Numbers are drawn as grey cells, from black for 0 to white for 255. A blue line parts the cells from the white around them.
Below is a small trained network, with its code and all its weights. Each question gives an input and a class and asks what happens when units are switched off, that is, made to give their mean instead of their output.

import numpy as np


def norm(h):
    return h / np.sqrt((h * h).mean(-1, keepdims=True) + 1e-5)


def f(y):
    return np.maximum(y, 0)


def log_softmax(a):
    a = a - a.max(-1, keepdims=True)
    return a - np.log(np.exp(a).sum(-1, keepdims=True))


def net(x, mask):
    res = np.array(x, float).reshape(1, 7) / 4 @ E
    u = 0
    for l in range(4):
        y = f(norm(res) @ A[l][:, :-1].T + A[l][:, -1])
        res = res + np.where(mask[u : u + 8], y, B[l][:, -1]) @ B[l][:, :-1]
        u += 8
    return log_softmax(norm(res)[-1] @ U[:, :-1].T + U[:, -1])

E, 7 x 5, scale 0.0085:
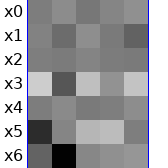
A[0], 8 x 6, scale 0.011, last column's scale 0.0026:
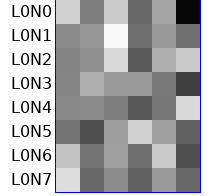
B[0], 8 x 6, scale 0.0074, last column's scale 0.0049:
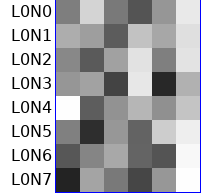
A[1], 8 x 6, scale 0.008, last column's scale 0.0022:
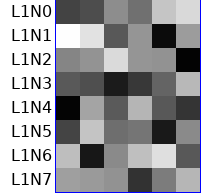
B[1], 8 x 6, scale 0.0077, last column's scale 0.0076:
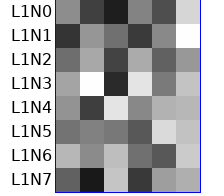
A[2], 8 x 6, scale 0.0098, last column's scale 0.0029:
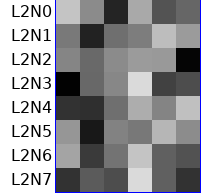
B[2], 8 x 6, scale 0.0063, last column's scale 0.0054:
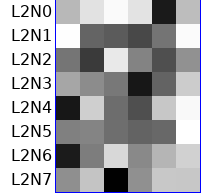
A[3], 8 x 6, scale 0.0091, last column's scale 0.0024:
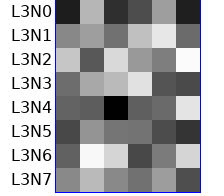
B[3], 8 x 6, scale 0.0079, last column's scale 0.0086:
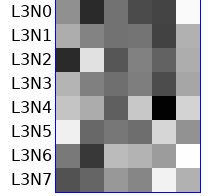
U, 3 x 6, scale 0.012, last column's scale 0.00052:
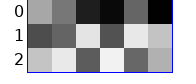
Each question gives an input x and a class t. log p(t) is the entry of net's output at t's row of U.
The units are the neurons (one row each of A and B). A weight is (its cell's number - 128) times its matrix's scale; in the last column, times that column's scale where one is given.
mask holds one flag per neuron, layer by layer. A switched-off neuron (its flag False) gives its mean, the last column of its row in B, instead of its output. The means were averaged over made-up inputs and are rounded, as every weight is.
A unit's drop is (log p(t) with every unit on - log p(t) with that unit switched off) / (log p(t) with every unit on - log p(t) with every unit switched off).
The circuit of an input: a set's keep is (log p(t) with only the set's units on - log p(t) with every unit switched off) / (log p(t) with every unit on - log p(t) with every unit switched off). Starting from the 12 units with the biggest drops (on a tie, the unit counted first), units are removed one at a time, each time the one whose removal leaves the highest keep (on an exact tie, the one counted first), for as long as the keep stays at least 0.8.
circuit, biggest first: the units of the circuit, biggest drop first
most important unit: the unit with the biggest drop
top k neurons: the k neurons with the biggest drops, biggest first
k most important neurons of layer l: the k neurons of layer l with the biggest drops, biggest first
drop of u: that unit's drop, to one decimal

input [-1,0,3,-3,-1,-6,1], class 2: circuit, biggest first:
[L1N3]
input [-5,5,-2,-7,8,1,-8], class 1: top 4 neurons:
[L1N0 L1N4 L3N6 L1N5]
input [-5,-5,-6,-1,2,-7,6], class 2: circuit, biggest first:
[L1N3 L2N0]
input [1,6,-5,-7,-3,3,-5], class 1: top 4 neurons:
[L1N4 L1N0 L1N5 L3N6]
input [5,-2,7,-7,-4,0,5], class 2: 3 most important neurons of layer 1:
[L1N3 L1N1 L1N7]
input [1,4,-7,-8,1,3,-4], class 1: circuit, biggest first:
[L1N4 L3N6]
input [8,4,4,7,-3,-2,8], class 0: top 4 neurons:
[L2N1 L1N0 L3N6 L2N5]
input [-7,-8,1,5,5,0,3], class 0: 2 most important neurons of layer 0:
[L0N7 L0N0]
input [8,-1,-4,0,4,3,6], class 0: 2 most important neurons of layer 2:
[L2N1 L2N5]
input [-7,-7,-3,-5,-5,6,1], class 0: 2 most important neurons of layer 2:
[L2N7 L2N1]
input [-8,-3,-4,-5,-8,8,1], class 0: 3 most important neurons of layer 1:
[L1N6 L1N0 L1N7]
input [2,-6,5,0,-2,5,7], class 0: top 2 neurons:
[L1N0 L2N1]
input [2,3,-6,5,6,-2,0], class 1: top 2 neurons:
[L0N0 L0N6]
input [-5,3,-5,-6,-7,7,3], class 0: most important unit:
L2N7
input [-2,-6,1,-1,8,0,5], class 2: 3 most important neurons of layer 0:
[L0N4 L0N7 L0N2]
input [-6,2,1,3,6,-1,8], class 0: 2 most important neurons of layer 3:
[L3N6 L3N7]
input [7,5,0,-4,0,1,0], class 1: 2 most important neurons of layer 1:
[L1N4 L1N0]
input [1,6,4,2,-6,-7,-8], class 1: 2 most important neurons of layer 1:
[L1N0 L1N7]
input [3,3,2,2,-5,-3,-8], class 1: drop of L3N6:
0.2
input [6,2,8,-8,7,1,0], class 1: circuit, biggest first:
[L1N4]
